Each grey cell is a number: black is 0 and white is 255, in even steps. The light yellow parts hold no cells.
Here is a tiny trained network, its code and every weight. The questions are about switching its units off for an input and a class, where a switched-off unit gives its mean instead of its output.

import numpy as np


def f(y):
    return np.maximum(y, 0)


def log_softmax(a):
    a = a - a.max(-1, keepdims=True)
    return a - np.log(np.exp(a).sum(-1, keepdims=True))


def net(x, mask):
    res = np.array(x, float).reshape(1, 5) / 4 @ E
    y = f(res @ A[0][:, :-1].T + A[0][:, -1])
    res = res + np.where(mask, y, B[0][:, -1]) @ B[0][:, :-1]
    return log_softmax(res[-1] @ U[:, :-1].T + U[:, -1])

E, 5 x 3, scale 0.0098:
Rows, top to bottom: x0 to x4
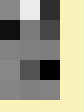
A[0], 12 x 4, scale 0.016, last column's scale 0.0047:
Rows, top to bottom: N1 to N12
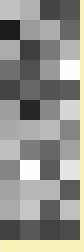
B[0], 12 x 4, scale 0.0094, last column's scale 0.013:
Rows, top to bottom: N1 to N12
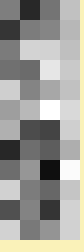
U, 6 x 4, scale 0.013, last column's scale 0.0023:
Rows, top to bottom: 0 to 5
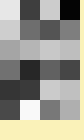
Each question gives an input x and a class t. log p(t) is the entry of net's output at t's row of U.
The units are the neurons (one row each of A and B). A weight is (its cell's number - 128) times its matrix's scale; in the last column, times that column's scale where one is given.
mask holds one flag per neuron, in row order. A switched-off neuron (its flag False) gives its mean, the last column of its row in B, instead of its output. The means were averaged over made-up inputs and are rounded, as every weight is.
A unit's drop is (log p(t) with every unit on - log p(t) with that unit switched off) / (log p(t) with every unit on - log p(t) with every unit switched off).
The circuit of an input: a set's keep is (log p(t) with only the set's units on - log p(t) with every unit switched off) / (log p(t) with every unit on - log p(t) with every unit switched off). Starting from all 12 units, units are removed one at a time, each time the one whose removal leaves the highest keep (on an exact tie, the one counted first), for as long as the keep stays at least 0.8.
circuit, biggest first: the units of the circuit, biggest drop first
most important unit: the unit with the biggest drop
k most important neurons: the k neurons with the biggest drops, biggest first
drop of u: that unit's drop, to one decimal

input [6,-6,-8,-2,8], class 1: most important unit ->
N10
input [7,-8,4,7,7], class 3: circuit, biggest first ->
N1, N8
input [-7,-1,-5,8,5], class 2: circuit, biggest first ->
N3, N6
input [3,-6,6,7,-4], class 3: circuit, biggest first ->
N1, N8
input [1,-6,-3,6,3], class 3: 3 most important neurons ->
N1, N8, N4
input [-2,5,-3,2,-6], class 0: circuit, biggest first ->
N12, N9
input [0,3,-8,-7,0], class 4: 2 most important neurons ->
N2, N9
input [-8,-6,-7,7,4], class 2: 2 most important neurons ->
N3, N6
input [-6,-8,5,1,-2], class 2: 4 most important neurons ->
N3, N6, N1, N12
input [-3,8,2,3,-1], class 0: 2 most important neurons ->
N12, N5
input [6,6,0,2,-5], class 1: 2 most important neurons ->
N12, N5
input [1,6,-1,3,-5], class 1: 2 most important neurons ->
N6, N12
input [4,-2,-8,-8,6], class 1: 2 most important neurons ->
N7, N10
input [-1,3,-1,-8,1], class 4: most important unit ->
N2
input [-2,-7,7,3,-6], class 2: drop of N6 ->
0.2
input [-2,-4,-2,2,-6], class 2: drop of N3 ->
0.2
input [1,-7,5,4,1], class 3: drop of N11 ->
0.1
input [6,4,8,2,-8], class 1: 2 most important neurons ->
N12, N5
